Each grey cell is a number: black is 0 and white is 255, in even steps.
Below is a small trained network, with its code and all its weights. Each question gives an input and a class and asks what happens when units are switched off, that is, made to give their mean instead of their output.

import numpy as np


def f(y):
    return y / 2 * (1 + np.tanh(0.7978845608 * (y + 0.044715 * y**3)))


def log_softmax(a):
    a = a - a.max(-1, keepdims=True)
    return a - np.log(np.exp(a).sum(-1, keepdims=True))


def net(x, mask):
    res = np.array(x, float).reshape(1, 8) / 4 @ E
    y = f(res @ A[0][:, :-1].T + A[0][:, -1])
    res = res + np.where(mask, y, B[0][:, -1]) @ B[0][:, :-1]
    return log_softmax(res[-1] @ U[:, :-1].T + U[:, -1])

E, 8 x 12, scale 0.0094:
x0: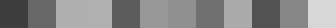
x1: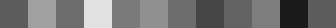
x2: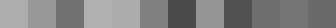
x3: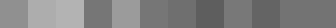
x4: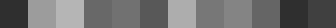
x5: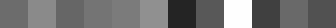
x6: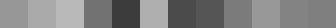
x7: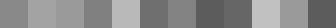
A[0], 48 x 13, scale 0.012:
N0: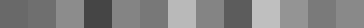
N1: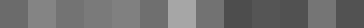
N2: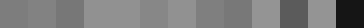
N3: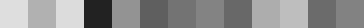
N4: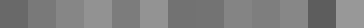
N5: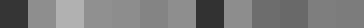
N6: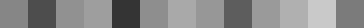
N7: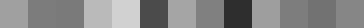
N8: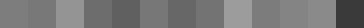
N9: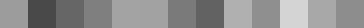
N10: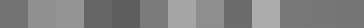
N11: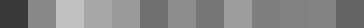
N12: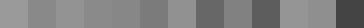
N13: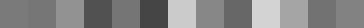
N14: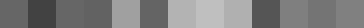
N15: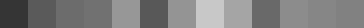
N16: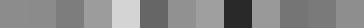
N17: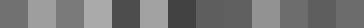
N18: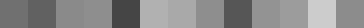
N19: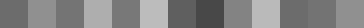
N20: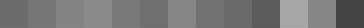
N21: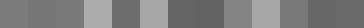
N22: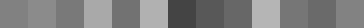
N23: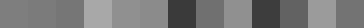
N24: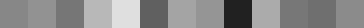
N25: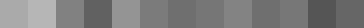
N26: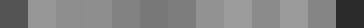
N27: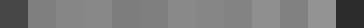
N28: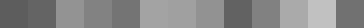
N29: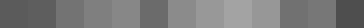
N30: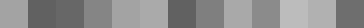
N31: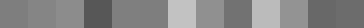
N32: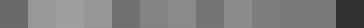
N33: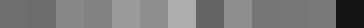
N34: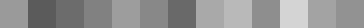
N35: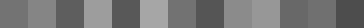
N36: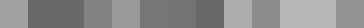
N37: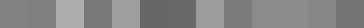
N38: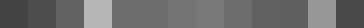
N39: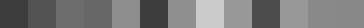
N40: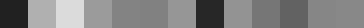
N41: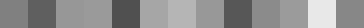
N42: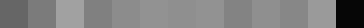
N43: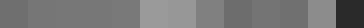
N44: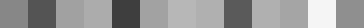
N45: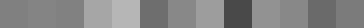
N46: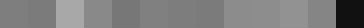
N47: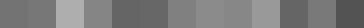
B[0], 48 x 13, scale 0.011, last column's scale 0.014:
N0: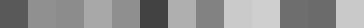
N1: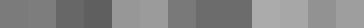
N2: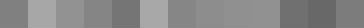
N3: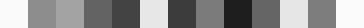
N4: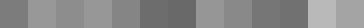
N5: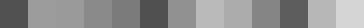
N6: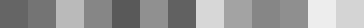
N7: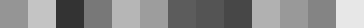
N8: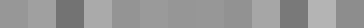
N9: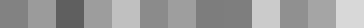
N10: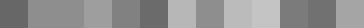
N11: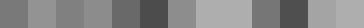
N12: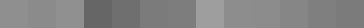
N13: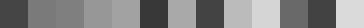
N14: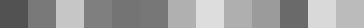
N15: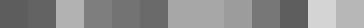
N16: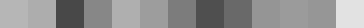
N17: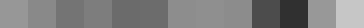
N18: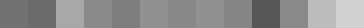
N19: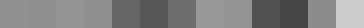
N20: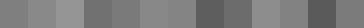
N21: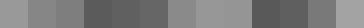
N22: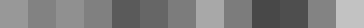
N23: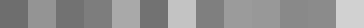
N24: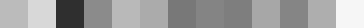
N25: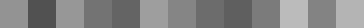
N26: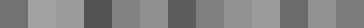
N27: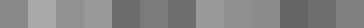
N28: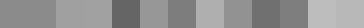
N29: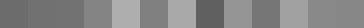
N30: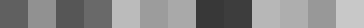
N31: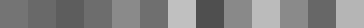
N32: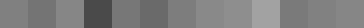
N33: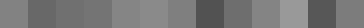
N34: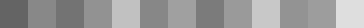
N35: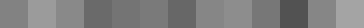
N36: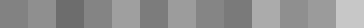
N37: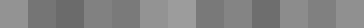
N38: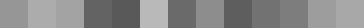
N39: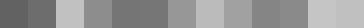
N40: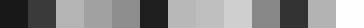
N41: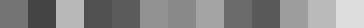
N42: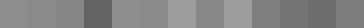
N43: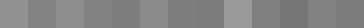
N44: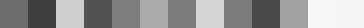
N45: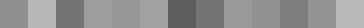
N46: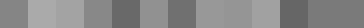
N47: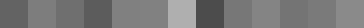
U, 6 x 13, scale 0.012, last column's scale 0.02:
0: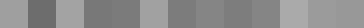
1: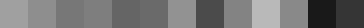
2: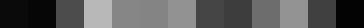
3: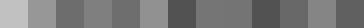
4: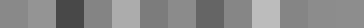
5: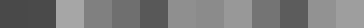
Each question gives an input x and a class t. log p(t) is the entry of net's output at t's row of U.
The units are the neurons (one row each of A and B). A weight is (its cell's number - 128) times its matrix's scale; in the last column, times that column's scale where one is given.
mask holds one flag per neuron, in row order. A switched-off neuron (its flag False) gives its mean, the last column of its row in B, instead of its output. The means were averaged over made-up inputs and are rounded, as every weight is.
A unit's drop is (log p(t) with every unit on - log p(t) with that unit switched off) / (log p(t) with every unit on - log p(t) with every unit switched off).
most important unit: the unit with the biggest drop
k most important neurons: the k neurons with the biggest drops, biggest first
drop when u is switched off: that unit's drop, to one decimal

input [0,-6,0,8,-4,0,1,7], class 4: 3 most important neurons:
(N44; N41; N9)
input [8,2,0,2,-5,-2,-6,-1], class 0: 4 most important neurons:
(N40; N13; N38; N0)
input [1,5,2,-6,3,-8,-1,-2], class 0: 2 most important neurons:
(N44; N41)
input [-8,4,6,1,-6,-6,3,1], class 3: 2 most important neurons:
(N3; N22)
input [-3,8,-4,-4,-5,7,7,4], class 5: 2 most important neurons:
(N3; N24)
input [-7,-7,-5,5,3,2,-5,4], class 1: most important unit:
N13
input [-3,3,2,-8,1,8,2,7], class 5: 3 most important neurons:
(N3; N24; N7)
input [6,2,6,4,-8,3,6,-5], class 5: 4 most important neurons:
(N3; N24; N7; N16)
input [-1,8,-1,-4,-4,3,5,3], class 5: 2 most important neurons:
(N3; N24)
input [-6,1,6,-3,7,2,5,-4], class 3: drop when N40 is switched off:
0.5
